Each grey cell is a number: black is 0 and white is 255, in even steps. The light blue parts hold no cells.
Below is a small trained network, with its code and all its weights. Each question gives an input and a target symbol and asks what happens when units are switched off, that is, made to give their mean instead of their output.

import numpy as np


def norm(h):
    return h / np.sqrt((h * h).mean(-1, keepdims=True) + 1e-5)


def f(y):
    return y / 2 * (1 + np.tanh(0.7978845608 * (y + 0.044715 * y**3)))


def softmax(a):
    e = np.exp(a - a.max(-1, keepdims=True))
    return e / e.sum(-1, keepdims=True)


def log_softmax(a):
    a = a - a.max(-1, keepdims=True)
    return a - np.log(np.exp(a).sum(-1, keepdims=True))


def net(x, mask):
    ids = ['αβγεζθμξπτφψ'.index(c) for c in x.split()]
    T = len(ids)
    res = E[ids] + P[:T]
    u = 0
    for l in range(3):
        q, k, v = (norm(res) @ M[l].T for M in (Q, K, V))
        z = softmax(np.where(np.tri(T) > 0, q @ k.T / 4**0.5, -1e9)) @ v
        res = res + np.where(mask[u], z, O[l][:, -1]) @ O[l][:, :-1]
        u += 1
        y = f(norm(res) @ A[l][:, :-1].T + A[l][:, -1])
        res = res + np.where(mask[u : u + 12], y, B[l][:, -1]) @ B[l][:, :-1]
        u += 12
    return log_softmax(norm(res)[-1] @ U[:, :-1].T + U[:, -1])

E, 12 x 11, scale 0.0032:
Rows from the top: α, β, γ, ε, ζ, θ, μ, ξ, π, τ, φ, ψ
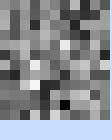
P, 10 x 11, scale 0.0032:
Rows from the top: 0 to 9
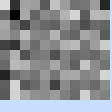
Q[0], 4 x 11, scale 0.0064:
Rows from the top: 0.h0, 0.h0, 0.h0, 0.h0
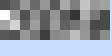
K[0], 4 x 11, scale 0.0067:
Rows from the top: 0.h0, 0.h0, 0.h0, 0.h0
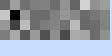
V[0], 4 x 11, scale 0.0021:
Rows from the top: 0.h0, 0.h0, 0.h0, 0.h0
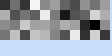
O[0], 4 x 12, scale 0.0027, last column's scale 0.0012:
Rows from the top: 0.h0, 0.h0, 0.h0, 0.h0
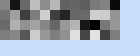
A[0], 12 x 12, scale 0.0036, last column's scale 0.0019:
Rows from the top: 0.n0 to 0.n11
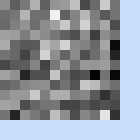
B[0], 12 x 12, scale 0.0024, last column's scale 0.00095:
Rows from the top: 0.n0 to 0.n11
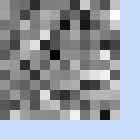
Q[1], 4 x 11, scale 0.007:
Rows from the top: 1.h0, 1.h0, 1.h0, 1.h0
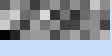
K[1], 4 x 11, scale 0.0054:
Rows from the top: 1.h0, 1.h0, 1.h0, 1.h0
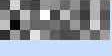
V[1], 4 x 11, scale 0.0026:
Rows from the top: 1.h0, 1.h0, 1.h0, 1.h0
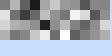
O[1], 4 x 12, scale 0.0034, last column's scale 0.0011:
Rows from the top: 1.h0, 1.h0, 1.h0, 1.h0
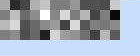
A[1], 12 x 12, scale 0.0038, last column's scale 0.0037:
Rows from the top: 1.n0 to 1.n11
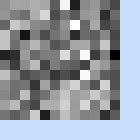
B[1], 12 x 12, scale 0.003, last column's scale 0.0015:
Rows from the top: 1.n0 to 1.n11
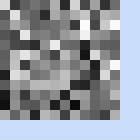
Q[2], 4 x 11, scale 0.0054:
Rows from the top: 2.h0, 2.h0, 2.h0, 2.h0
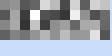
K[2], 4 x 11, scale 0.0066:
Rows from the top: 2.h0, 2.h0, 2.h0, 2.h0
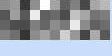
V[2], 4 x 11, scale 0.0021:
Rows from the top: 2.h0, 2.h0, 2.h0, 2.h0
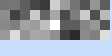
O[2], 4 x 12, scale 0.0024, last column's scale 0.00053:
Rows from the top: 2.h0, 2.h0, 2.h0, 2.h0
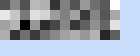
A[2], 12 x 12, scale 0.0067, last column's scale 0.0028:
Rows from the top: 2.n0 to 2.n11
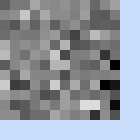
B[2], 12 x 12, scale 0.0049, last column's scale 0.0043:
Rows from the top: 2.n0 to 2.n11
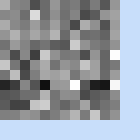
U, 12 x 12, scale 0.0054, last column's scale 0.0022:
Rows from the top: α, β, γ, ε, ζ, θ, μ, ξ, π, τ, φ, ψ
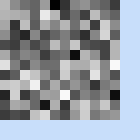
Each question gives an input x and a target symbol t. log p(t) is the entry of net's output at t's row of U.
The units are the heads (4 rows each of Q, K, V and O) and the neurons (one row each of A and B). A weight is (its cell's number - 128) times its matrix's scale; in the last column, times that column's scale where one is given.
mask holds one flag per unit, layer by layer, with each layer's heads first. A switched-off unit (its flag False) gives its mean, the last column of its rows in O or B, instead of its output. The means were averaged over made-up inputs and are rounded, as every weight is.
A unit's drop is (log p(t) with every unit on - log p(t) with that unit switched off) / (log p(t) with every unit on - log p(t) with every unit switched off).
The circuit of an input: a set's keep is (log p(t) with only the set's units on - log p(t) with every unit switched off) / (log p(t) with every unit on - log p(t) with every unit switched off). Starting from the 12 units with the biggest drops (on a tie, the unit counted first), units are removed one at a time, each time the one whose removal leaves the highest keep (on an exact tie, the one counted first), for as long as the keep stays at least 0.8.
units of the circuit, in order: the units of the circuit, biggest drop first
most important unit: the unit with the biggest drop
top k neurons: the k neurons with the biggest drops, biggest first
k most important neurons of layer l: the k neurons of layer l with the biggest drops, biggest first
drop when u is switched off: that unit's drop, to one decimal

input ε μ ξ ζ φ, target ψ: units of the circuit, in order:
[1.h0, 2.n10]
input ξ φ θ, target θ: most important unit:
2.h0
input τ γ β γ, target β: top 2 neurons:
[2.n8, 1.n7]
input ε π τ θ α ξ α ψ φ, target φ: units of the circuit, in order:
[1.n7, 2.n5, 2.n8, 2.h0]
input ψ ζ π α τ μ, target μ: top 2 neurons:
[1.n4, 2.n6]
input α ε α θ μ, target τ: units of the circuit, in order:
[1.h0, 1.n10, 1.n8]
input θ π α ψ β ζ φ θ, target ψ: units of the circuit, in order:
[0.h0, 2.n10, 2.n8]
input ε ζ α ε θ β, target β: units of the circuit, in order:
[2.n8, 0.n7, 2.n3]
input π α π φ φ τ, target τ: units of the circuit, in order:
[0.n7, 2.n8, 1.n8]
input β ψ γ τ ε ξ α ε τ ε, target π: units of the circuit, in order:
[2.n5, 2.n3, 1.n11]
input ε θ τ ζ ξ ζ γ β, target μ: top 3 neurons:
[2.n6, 2.n8, 0.n11]
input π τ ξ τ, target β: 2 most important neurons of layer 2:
[2.n8, 2.n5]
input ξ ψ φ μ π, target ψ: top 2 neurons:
[2.n10, 2.n8]
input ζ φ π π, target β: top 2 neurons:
[2.n8, 1.n4]
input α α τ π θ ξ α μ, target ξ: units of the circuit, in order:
[1.n5, 1.h0]
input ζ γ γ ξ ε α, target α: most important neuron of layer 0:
[0.n10]
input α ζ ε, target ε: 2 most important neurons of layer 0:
[0.n5, 0.n10]
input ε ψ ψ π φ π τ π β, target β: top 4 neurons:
[2.n8, 2.n3, 0.n7, 0.n10]
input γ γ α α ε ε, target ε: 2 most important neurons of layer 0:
[0.n5, 0.n9]
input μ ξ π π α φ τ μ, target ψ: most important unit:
1.h0
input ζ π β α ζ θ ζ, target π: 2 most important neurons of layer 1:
[1.n2, 1.n11]
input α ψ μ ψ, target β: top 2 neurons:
[0.n9, 1.n1]
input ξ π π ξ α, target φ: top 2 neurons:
[1.n9, 2.n5]
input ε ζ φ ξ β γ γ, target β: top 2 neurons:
[2.n8, 0.n2]
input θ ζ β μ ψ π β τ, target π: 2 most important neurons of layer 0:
[0.n2, 0.n11]
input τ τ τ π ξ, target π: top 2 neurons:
[0.n11, 2.n1]
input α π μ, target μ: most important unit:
1.n7
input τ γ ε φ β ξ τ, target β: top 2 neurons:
[0.n1, 0.n2]
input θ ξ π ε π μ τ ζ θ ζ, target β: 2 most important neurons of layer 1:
[1.n2, 1.n0]
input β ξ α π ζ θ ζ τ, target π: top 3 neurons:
[0.n2, 2.n1, 2.n8]
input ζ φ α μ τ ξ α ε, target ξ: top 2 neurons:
[1.n5, 2.n8]
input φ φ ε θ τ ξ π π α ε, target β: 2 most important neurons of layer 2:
[2.n8, 2.n1]
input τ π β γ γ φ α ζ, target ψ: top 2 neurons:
[2.n10, 1.n1]
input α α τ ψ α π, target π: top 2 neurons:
[2.n8, 2.n5]
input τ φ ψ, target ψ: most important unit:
0.n7
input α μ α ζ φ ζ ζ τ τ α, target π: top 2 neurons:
[1.n2, 2.n1]
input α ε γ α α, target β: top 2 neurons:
[2.n8, 1.n8]
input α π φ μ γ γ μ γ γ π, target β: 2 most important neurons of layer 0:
[0.n5, 0.n8]
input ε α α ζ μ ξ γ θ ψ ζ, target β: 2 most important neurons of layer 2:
[2.n8, 2.n5]
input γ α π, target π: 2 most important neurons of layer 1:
[1.n3, 1.n11]
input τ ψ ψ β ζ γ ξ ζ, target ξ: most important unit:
1.h0
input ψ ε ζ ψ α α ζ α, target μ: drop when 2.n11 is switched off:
0.1
